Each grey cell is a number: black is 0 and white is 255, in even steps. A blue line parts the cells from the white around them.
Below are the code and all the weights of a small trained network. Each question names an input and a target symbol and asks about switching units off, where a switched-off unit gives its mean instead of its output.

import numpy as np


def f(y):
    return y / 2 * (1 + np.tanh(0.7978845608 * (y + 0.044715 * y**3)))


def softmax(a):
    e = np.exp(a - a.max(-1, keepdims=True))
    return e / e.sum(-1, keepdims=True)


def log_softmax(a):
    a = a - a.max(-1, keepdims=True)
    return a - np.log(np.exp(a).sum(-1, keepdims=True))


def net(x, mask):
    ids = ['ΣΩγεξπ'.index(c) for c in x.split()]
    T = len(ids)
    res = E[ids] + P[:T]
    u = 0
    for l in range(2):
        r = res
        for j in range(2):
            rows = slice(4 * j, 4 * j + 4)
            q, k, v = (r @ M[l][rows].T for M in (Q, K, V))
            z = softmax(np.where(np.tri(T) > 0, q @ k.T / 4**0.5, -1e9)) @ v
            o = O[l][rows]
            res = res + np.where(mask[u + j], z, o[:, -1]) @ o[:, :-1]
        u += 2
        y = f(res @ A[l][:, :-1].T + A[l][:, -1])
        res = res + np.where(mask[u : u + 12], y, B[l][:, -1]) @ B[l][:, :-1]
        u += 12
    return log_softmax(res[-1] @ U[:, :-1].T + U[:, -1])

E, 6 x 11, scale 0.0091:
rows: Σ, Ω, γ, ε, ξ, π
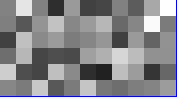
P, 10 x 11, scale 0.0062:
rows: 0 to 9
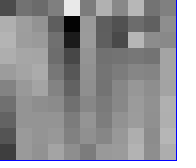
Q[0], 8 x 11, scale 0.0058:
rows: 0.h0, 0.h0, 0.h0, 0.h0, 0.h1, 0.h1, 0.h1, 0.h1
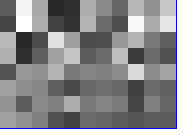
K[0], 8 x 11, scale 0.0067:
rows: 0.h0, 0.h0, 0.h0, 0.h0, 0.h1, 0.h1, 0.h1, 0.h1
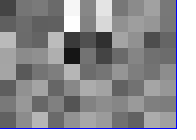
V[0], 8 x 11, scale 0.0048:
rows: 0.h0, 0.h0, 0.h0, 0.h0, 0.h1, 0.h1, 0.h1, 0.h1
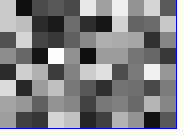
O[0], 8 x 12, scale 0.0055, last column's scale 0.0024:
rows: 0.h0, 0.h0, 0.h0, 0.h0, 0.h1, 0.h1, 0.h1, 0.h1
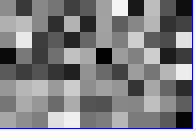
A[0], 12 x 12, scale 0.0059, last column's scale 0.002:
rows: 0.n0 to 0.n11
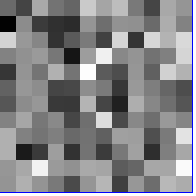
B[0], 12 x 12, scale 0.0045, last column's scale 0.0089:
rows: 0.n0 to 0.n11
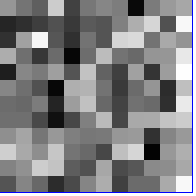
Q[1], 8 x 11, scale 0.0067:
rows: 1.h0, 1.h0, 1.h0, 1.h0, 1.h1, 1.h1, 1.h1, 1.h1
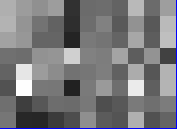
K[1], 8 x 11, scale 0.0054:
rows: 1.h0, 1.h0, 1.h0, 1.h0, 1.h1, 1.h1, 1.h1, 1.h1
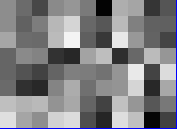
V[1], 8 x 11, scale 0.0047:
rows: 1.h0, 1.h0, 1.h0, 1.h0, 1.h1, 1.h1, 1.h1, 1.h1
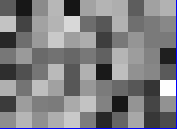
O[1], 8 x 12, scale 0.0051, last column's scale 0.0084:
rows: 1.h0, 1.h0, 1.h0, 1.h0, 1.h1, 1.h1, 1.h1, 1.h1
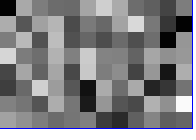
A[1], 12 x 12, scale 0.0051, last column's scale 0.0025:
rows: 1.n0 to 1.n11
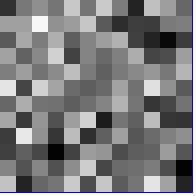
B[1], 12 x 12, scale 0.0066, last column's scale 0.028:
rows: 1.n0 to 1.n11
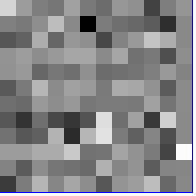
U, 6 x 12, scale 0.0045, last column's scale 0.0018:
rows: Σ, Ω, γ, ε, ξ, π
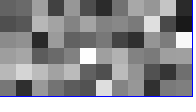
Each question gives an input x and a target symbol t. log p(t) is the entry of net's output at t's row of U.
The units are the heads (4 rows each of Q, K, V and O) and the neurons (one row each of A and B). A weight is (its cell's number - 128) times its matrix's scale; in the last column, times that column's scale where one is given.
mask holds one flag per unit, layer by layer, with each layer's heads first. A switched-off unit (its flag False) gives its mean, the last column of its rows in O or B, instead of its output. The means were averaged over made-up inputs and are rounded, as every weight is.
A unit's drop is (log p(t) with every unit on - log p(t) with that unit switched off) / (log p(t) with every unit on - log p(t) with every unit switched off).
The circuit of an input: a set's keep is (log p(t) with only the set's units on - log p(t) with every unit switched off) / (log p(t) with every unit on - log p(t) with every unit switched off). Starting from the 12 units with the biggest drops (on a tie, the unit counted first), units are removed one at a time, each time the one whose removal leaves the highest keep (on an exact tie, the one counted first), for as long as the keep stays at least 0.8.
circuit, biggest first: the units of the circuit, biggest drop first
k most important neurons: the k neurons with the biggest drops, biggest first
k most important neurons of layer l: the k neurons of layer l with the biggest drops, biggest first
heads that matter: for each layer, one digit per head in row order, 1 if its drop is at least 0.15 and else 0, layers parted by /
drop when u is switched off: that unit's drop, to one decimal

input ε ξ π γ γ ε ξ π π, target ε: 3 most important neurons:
(1.n9, 0.n1, 0.n6)
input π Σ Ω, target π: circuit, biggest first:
(0.h0, 1.h1, 1.h0)
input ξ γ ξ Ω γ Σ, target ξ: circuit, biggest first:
(0.h1, 1.h0, 0.n3)
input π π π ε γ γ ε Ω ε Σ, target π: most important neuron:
(1.n8)
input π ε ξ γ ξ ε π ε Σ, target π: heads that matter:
11 / 01
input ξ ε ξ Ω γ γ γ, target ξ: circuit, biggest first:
(0.h1, 1.h0)
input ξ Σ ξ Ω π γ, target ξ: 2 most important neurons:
(0.n1, 0.n6)
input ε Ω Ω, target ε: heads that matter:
10 / 11
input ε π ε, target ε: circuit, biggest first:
(1.h1, 0.h0, 1.h0, 0.n4)
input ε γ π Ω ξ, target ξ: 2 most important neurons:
(0.n1, 0.n9)
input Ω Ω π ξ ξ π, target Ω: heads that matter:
11 / 11
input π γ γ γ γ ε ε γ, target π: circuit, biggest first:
(0.h0, 1.h1, 1.h0, 0.h1)
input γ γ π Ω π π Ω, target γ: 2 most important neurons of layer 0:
(0.n4, 0.n3)
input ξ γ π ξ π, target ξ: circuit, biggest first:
(0.h1, 1.h0, 0.n1)
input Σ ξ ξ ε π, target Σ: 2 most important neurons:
(1.n9, 0.n1)
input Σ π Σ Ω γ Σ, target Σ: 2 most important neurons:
(1.n11, 0.n4)
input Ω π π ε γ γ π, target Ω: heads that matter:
10 / 11
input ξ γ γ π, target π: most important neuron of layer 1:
(1.n7)
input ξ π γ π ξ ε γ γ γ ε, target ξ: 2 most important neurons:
(0.n1, 0.n11)
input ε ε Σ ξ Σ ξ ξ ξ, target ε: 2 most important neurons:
(1.n9, 0.n1)
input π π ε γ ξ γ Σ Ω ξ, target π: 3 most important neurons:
(0.n1, 0.n3, 0.n4)
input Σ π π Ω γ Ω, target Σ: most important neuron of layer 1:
(1.n11)
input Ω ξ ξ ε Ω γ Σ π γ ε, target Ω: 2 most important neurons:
(0.n11, 0.n7)
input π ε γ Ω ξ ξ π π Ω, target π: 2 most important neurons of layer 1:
(1.n9, 1.n8)
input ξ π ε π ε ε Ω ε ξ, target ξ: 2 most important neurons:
(0.n1, 0.n6)
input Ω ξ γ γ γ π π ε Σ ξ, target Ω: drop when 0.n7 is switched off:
0.2
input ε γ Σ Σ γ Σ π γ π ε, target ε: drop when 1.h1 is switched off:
0.5
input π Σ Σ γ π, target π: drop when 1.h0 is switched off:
0.1
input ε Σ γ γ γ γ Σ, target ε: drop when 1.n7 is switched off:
0.0
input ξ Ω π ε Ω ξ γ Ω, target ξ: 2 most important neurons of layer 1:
(1.n0, 1.n7)
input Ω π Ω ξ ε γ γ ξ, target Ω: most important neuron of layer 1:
(1.n2)
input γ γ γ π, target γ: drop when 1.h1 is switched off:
0.4
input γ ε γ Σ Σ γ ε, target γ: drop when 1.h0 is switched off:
0.2
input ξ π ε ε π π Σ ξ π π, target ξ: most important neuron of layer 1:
(1.n3)
